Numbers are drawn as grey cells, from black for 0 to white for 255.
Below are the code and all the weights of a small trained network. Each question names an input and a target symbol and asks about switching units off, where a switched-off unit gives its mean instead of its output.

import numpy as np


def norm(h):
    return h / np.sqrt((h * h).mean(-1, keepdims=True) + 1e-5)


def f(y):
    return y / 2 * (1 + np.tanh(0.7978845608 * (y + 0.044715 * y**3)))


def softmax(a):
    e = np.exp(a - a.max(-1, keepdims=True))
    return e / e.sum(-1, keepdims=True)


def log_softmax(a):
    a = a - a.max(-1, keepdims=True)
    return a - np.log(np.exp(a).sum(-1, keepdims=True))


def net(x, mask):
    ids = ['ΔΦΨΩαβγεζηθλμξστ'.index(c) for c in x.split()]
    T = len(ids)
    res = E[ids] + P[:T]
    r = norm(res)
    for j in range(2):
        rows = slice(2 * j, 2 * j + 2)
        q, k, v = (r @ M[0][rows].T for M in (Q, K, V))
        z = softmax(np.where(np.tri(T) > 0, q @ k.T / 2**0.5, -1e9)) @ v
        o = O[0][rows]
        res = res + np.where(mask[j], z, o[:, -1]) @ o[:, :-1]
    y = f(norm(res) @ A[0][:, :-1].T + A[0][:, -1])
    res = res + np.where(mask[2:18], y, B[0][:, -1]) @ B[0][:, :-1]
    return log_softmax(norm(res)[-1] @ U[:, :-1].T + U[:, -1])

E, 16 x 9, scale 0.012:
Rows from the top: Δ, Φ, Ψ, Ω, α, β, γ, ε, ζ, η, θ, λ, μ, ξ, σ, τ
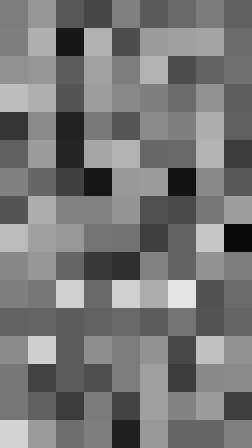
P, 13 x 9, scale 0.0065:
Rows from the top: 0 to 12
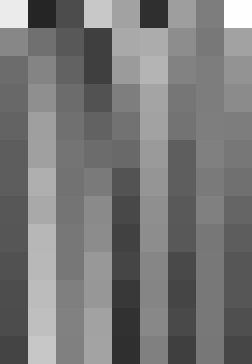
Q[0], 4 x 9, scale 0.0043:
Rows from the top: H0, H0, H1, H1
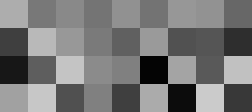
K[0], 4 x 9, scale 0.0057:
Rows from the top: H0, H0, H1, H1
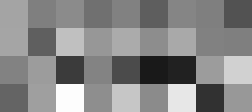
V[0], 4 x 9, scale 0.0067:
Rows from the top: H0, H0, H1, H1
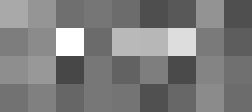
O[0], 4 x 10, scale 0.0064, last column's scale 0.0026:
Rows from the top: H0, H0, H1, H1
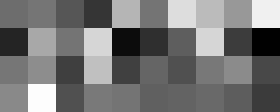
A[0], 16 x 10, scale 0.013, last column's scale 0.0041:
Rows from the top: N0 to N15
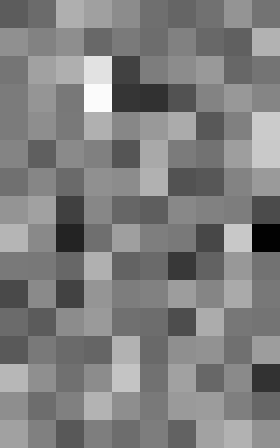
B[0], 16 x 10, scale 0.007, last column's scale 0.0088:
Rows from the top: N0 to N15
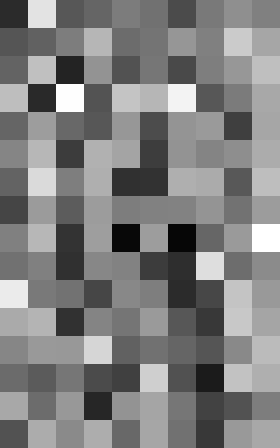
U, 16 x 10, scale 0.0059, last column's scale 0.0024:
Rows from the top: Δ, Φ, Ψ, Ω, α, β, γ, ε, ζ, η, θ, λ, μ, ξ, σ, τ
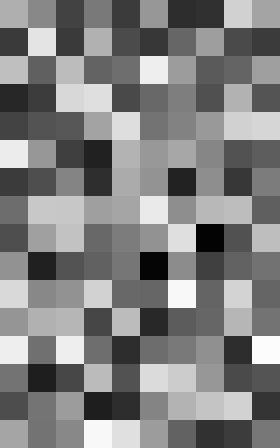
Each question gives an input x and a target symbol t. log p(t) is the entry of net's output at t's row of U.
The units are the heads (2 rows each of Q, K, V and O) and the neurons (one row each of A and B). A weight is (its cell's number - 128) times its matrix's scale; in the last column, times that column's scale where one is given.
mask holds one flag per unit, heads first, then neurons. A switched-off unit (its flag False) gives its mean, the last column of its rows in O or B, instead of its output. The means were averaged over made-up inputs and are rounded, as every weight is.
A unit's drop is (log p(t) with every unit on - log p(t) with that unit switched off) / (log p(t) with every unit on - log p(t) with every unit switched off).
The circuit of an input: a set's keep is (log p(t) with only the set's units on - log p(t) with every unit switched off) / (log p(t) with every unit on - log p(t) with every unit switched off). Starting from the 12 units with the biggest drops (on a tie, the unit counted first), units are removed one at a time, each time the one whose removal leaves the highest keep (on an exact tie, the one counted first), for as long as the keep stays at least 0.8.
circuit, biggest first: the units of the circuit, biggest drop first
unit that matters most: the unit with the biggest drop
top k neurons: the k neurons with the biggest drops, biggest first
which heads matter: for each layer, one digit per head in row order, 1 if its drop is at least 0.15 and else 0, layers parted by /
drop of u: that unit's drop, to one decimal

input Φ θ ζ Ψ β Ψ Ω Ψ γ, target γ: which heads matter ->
01
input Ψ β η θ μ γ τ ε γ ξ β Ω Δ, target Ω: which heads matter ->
01
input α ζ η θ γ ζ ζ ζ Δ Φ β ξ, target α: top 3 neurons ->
[N8 N5 N13]
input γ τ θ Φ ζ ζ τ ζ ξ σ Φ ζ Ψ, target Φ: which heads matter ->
10
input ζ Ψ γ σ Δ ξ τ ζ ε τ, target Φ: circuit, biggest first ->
[H1 N9]
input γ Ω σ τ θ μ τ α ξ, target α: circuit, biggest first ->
[H1 N8 N5 N13]
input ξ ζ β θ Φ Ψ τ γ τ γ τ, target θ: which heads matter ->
01
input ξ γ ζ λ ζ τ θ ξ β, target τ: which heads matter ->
01
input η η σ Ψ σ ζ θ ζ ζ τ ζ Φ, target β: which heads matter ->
01
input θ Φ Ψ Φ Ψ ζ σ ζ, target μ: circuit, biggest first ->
[H1 N8]
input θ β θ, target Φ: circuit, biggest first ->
[H0]
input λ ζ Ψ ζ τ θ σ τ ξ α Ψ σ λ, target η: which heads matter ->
10
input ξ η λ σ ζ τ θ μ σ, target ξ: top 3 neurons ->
[N8 N6 N2]
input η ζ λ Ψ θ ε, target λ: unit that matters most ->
N3
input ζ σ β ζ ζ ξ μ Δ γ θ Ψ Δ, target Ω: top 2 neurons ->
[N12 N8]
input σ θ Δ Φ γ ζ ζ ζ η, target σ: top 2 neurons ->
[N8 N6]
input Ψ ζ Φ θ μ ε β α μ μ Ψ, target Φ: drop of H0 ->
0.4
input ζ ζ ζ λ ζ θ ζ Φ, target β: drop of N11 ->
0.1
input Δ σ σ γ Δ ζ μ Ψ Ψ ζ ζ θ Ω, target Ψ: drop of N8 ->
0.3
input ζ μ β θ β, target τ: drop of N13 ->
0.1
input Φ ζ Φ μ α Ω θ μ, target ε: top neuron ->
[N8]
